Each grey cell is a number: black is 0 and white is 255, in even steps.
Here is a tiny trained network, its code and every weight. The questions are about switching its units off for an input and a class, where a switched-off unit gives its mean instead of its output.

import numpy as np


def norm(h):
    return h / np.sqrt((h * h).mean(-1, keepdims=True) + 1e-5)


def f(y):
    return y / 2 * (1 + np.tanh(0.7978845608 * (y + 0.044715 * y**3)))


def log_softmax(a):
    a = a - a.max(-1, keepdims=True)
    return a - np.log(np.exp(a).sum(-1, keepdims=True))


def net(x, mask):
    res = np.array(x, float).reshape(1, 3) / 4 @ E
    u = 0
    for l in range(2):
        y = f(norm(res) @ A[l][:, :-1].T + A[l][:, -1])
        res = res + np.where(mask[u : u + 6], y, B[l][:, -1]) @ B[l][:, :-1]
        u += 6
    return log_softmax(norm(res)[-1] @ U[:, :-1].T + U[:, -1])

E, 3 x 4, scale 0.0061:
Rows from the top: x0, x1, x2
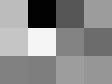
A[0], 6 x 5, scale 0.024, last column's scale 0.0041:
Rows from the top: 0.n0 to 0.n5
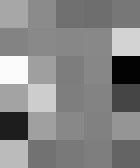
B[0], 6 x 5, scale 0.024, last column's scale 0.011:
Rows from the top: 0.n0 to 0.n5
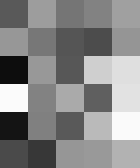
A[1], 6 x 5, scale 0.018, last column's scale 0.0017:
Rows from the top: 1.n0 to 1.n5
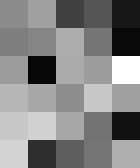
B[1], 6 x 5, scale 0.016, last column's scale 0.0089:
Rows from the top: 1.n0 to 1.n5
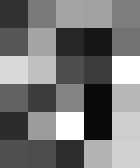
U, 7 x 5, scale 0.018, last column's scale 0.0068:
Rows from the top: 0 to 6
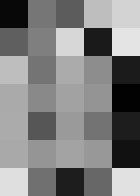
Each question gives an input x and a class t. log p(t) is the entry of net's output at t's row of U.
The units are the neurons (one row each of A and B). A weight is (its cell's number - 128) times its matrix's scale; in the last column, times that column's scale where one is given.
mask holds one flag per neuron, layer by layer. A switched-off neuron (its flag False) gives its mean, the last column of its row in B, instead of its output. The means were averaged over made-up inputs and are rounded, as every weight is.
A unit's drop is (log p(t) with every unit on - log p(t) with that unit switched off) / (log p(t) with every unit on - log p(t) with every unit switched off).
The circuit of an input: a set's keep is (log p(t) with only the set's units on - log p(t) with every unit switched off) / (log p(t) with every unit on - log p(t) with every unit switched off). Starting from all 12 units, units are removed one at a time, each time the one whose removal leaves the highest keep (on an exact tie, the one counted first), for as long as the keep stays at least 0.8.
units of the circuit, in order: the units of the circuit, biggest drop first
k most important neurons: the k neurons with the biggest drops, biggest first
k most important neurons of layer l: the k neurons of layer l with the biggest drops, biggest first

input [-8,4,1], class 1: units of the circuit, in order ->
(0.n3)
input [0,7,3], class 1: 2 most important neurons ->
(0.n4 0.n3)
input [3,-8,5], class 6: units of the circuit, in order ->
(0.n2 1.n2)
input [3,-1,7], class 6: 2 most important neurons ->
(0.n2 0.n4)
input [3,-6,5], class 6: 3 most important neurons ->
(0.n4 0.n2 1.n2)
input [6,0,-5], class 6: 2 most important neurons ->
(0.n4 0.n2)
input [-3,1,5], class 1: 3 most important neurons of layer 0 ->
(0.n3 0.n2 0.n5)
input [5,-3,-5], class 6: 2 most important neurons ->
(0.n2 0.n4)
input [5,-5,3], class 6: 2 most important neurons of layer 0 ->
(0.n4 0.n2)
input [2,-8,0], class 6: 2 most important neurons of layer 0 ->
(0.n2 0.n4)
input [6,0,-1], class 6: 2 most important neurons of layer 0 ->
(0.n4 0.n2)
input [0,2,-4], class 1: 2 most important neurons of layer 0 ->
(0.n4 0.n3)
